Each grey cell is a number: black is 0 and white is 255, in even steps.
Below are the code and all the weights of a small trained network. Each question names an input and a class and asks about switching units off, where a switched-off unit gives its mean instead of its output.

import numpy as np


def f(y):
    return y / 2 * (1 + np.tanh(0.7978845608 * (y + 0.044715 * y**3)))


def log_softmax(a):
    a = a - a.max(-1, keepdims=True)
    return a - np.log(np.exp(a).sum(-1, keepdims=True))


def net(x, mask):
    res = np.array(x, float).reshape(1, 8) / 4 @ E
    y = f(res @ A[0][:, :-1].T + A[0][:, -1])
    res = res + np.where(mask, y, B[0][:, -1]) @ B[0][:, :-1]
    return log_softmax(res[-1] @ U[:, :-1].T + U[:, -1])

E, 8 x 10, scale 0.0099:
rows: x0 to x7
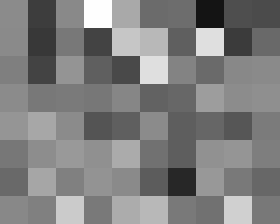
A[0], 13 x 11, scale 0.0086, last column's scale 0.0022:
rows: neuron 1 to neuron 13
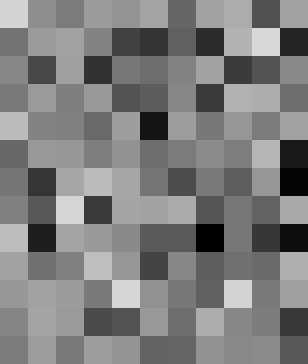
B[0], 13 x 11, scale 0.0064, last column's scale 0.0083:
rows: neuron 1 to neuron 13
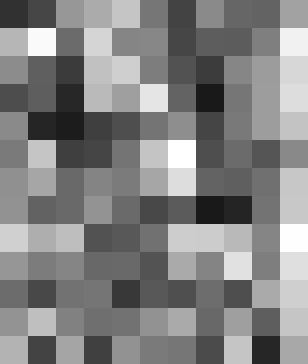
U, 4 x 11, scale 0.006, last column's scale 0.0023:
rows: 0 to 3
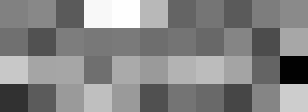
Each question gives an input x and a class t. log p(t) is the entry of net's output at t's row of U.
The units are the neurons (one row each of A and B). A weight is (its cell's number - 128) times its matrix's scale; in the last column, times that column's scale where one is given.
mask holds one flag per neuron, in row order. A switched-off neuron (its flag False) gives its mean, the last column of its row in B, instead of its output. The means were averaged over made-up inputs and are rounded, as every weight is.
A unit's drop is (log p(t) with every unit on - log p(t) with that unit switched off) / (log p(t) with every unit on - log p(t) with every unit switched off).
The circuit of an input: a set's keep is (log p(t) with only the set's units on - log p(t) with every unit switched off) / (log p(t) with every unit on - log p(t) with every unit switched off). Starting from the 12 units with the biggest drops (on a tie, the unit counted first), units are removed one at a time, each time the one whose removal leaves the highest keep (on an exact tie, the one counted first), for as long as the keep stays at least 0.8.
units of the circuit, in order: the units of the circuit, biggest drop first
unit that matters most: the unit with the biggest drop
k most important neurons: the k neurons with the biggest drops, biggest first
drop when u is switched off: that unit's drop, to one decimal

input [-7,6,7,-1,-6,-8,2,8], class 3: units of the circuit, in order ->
[neuron 8; neuron 9]
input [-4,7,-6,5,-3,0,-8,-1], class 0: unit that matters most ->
neuron 3
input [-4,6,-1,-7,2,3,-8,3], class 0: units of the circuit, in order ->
[neuron 3; neuron 9]
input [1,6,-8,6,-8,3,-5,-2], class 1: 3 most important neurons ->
[neuron 5; neuron 2; neuron 4]
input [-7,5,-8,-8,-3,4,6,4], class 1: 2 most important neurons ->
[neuron 11; neuron 9]
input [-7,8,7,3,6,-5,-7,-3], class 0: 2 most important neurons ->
[neuron 3; neuron 9]
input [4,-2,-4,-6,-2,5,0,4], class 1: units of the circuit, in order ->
[neuron 11; neuron 10; neuron 9]
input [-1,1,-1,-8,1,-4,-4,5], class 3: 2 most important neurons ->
[neuron 8; neuron 9]
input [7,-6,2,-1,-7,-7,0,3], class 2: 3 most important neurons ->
[neuron 9; neuron 10; neuron 3]
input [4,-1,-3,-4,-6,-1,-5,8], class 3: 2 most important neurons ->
[neuron 11; neuron 8]
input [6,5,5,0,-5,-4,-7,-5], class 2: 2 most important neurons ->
[neuron 9; neuron 4]
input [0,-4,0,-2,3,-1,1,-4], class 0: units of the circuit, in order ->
[neuron 2; neuron 4]
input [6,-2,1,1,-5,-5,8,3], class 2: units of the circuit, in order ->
[neuron 9; neuron 10]
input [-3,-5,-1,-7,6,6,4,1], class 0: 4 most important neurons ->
[neuron 2; neuron 4; neuron 9; neuron 10]
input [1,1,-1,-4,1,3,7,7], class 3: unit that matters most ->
neuron 11
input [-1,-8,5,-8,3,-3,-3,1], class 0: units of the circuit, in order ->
[neuron 4; neuron 2]
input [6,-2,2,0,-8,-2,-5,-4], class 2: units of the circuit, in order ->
[neuron 9; neuron 10]
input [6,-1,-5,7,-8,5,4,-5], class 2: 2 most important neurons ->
[neuron 9; neuron 10]
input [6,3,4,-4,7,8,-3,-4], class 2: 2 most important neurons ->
[neuron 9; neuron 4]
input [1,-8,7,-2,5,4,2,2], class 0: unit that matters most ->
neuron 2
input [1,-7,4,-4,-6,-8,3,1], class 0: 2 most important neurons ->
[neuron 4; neuron 2]
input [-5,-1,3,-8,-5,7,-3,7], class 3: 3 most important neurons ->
[neuron 11; neuron 8; neuron 9]
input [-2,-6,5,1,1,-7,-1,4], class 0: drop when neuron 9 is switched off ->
0.1
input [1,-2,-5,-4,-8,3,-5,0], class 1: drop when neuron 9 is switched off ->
-0.1
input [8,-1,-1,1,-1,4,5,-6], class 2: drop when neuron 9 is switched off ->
0.3
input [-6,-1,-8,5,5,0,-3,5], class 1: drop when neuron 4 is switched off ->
-0.2
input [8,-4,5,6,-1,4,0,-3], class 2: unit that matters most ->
neuron 9
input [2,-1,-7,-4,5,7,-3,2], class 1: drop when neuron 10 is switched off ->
0.1
